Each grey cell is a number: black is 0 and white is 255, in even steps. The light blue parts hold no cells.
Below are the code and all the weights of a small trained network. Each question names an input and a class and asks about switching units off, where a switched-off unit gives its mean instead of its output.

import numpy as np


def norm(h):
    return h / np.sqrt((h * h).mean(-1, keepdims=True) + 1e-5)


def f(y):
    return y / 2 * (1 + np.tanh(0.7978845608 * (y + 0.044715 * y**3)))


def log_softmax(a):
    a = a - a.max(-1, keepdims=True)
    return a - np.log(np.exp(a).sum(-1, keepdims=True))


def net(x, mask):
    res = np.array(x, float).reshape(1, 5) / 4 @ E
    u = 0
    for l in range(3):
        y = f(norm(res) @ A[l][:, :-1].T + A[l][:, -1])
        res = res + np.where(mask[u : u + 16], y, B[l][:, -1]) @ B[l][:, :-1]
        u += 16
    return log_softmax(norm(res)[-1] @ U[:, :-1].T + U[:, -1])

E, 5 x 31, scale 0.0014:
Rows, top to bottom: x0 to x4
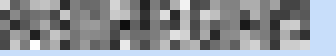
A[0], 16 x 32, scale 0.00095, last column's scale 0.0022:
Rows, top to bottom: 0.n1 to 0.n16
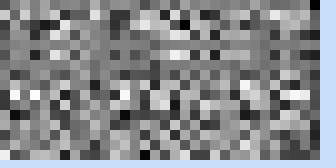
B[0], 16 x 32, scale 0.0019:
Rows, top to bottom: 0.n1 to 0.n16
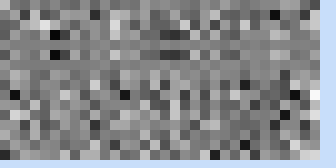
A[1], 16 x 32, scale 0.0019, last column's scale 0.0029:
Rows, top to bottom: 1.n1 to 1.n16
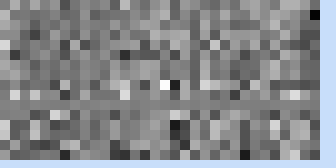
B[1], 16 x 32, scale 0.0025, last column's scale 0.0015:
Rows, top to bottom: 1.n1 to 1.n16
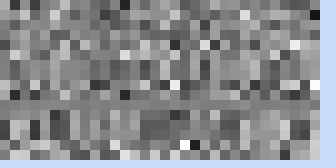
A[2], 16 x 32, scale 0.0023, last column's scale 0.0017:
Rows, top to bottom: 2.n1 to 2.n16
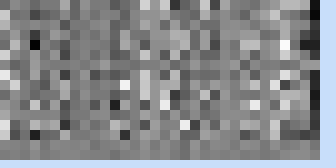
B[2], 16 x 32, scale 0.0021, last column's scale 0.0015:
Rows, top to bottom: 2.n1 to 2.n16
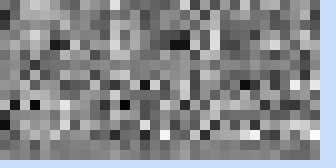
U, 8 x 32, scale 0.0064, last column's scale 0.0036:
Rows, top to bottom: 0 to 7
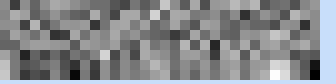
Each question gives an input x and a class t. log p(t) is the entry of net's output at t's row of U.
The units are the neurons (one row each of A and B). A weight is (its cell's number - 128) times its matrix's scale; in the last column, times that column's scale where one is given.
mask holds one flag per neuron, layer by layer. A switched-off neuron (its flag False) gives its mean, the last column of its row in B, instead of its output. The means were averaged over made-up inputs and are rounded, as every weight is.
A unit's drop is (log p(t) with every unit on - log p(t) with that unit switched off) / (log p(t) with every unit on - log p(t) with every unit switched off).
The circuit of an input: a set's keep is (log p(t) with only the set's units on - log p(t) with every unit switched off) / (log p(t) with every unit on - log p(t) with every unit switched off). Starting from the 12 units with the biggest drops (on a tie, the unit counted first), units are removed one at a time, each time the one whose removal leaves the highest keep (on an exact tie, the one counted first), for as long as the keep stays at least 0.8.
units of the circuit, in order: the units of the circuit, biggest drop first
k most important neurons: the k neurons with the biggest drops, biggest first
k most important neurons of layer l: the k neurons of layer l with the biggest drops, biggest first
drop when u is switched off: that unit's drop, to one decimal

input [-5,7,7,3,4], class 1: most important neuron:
1.n16
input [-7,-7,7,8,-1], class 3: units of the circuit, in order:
2.n5, 1.n12
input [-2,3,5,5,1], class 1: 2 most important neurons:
1.n16, 1.n14
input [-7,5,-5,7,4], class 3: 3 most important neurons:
2.n5, 0.n16, 1.n5
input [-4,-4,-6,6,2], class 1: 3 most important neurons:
2.n9, 1.n14, 1.n13
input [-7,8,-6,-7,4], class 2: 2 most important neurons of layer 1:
1.n9, 1.n5
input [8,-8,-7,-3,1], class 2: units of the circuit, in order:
0.n2, 2.n8
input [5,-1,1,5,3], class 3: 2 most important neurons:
2.n5, 1.n15
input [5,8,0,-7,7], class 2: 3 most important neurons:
1.n9, 2.n14, 1.n7
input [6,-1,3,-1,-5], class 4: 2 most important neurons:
2.n13, 0.n10
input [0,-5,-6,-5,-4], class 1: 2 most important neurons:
1.n9, 2.n9
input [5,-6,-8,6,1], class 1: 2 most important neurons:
2.n9, 1.n9
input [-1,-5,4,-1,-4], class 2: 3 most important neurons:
0.n10, 0.n2, 1.n10
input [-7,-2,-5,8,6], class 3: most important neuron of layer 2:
2.n5
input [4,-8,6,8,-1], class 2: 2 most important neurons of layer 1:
1.n14, 1.n13
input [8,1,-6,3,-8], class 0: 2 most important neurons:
2.n14, 1.n15
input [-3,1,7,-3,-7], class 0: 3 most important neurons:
2.n14, 0.n9, 0.n15
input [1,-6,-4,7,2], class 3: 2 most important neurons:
2.n5, 1.n9
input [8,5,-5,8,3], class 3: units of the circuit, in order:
2.n5, 0.n6
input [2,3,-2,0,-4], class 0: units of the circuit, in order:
2.n14
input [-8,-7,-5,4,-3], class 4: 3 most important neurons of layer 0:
0.n11, 0.n14, 0.n3
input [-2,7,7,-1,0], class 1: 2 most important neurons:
1.n16, 0.n2
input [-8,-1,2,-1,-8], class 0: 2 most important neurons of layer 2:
2.n14, 2.n13
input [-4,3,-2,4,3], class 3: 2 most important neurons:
0.n16, 1.n5
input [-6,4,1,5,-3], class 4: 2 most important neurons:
1.n14, 1.n13
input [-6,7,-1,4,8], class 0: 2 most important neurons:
2.n11, 0.n2
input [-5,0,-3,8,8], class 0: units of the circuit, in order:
2.n11
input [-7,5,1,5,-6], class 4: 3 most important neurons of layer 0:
0.n10, 0.n3, 0.n2
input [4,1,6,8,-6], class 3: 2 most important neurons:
2.n5, 0.n10
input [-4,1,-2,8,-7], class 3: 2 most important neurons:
2.n5, 0.n10
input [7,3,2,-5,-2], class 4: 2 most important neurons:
0.n16, 2.n13
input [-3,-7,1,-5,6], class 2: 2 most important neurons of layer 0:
0.n2, 0.n13
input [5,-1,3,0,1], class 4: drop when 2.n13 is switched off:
0.4
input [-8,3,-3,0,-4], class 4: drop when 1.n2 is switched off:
0.0
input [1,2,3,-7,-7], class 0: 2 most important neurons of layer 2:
2.n14, 2.n5
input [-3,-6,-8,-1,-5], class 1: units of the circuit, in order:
2.n9
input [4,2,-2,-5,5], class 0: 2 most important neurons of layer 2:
2.n11, 2.n5
